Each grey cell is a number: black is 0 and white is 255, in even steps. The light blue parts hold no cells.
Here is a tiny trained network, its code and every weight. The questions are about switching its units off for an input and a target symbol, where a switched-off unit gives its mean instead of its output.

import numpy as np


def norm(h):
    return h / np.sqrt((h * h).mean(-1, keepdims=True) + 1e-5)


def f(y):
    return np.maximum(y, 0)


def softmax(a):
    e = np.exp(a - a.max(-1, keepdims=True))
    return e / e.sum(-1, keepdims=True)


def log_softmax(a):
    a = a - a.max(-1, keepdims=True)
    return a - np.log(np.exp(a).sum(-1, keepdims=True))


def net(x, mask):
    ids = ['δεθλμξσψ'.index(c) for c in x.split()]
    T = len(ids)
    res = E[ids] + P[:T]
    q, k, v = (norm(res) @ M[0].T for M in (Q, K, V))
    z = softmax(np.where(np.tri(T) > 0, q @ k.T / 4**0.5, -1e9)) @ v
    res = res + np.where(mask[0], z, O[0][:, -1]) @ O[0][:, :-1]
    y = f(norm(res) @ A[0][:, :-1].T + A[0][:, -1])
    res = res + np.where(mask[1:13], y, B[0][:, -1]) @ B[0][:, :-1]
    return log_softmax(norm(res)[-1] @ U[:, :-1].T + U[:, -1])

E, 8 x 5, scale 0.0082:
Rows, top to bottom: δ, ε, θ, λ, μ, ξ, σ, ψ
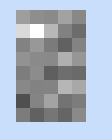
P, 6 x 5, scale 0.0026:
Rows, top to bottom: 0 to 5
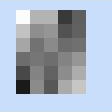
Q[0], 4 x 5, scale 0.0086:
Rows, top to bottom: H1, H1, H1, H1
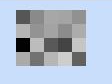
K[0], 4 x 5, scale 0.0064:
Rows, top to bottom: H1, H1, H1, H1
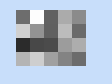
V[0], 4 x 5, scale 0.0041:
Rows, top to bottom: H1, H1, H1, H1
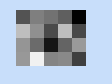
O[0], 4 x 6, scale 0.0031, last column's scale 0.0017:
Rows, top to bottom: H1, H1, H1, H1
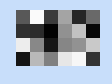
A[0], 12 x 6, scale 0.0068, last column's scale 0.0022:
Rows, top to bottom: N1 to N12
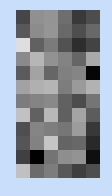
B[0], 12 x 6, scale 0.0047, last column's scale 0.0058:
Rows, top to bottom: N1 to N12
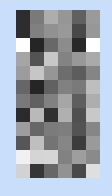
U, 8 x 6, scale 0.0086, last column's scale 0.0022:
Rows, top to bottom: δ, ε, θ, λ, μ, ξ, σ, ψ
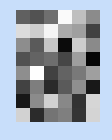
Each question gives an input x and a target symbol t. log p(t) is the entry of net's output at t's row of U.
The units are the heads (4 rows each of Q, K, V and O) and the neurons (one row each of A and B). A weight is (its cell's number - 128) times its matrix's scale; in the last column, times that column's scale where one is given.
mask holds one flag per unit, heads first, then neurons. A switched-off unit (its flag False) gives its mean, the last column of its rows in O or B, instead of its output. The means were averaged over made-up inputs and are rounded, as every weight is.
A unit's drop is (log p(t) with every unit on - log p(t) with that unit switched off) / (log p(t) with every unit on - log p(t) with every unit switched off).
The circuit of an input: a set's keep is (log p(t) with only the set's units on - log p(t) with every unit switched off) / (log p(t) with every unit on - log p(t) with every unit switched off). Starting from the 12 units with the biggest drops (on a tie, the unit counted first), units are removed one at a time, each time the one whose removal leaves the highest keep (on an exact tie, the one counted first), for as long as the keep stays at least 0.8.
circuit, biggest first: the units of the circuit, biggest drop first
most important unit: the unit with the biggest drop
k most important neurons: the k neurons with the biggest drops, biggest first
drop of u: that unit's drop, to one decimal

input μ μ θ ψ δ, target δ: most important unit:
N3
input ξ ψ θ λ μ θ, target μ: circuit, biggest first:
[N3; H1; N5]
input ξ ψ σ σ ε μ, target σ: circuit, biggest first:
[H1; N3; N1]
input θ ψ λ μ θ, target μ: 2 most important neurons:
[N3; N12]
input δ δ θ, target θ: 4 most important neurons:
[N8; N3; N12; N10]
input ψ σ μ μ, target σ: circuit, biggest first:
[H1; N3; N1; N12]
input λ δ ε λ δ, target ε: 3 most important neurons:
[N11; N8; N6]
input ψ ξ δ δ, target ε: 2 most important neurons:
[N11; N3]
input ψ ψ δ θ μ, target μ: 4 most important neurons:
[N3; N12; N6; N5]
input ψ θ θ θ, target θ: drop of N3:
0.6
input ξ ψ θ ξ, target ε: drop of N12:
0.1
